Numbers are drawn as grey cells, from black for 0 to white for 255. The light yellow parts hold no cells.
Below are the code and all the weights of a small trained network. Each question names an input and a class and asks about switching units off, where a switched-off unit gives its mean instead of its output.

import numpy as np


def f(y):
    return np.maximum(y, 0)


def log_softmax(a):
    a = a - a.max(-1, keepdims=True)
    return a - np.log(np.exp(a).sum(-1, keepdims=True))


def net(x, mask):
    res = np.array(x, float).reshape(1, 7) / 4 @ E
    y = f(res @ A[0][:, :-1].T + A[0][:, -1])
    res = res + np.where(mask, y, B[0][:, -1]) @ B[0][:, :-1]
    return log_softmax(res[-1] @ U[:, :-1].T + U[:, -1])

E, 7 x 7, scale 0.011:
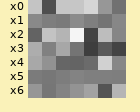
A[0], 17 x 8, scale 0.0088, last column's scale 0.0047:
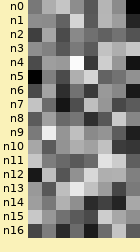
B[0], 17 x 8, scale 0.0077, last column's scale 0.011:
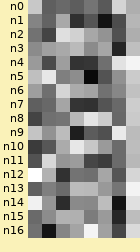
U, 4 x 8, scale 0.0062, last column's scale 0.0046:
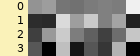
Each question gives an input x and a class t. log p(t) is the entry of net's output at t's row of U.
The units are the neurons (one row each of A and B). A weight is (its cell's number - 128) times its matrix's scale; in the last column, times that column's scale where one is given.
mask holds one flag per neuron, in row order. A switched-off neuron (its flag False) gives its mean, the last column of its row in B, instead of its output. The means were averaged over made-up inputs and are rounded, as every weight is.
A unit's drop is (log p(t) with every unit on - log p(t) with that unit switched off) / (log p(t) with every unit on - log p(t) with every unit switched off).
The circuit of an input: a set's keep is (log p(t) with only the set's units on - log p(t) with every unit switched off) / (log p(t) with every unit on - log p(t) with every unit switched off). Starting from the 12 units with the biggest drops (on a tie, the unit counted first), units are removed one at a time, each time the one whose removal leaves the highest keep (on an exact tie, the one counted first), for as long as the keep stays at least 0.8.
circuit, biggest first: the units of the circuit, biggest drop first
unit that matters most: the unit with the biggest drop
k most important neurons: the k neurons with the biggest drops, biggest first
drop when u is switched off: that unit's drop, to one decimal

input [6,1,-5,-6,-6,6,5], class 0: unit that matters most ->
n5
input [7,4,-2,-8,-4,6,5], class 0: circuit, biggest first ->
[n5 n12]
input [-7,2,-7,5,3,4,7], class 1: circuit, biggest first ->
[n16 n8]
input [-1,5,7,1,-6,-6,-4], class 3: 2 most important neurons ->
[n4 n9]
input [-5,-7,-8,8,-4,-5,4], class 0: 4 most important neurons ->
[n14 n4 n1 n9]
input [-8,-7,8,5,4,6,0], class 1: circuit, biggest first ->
[n8 n16]
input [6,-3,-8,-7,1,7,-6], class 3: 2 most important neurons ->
[n7 n14]
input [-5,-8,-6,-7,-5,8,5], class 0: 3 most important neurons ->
[n12 n5 n4]
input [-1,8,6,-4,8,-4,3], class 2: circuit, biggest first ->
[n11 n1]
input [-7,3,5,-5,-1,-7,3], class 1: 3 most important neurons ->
[n16 n8 n2]
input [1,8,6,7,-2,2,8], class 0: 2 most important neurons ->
[n14 n7]
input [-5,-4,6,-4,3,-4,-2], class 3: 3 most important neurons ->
[n4 n1 n9]
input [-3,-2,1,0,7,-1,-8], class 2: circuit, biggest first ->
[n11 n15 n14]
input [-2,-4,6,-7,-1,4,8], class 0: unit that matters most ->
n12
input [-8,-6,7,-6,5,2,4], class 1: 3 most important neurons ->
[n16 n8 n6]
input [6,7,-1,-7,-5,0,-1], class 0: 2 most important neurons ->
[n5 n12]
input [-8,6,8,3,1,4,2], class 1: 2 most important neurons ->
[n8 n16]
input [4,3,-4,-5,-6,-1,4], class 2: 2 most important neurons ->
[n14 n5]
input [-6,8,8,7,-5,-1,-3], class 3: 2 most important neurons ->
[n4 n9]
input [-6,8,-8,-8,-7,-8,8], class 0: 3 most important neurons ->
[n5 n12 n4]
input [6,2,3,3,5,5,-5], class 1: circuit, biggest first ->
[n10]
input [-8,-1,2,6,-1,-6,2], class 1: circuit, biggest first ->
[n16 n8]
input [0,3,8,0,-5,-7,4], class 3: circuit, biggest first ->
[n4 n9]
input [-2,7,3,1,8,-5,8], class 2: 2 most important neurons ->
[n11 n14]
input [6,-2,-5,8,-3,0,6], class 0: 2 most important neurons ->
[n14 n16]
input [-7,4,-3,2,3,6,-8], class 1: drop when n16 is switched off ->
0.2
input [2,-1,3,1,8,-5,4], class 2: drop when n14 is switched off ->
0.1
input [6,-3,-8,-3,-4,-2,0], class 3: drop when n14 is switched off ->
0.2
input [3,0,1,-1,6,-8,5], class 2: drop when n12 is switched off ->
0.1
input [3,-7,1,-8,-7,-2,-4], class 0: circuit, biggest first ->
[n12]
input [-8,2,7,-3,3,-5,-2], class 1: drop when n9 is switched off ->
0.0
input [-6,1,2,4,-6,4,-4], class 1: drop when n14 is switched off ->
-0.1
